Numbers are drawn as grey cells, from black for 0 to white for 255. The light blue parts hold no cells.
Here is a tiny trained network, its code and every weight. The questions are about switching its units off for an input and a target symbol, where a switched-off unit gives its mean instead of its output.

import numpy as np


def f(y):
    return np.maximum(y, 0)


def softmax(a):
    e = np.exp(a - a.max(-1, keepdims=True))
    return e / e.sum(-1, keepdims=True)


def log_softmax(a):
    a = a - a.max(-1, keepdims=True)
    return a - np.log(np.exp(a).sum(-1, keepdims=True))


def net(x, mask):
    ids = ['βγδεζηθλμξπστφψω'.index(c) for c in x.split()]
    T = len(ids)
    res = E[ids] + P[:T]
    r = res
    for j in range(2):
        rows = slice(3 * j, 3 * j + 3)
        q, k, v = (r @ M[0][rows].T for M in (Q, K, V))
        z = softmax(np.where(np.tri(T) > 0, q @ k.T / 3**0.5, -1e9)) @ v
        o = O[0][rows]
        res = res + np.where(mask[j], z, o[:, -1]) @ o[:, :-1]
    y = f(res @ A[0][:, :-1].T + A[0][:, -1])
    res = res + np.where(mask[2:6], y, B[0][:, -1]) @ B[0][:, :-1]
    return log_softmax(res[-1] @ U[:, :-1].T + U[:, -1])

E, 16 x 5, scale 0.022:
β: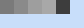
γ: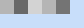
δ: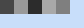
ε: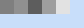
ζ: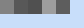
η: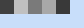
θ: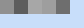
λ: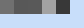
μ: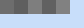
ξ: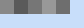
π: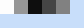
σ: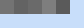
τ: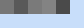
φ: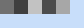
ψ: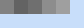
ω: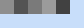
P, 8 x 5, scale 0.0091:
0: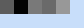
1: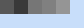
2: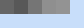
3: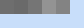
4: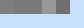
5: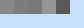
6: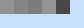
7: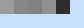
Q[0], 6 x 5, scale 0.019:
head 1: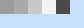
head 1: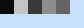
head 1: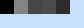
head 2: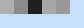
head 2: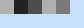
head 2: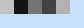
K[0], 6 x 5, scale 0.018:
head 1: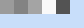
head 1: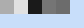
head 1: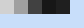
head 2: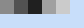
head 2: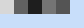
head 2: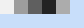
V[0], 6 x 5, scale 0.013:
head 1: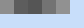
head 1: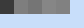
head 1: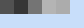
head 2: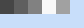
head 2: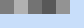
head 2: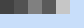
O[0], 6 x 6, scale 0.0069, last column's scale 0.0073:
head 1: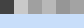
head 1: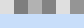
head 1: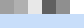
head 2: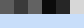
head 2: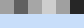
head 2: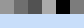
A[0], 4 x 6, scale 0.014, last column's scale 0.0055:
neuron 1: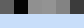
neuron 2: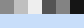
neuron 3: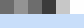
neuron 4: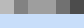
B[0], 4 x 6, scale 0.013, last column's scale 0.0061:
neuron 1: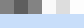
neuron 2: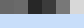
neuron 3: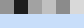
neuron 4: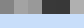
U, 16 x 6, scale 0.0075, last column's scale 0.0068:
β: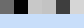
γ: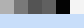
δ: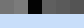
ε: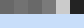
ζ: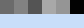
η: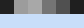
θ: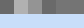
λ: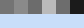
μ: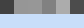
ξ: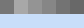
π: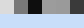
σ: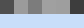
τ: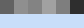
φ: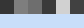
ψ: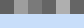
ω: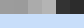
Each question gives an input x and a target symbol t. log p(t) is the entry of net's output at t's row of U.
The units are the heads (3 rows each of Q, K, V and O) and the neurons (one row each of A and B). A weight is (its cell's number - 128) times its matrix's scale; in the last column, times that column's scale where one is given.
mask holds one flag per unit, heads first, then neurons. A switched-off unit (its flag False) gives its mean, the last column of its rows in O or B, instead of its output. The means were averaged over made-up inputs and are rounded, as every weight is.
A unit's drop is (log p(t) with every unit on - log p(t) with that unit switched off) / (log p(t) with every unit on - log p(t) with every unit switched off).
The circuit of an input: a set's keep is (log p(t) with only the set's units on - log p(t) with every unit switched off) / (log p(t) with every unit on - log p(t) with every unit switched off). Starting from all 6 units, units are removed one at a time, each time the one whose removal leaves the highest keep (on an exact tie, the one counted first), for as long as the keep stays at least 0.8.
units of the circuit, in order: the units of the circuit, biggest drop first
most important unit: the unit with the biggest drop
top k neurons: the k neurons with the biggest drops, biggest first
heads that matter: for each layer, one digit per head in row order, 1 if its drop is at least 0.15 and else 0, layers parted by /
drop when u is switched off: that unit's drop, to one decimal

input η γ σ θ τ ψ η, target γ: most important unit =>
neuron 1
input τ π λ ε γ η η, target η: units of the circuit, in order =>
[head 1; neuron 1; head 2]
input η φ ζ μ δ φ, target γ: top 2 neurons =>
[neuron 2; neuron 4]
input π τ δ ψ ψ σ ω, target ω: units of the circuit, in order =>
[head 2; neuron 4]
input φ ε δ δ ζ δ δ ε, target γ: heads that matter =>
01
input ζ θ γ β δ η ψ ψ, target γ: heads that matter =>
01
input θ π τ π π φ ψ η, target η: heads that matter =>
11
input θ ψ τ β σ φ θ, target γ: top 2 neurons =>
[neuron 1; neuron 2]
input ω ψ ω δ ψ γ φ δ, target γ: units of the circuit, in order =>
[head 2; neuron 1]
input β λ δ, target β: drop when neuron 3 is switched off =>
0.6
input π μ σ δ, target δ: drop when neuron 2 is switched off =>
-0.3
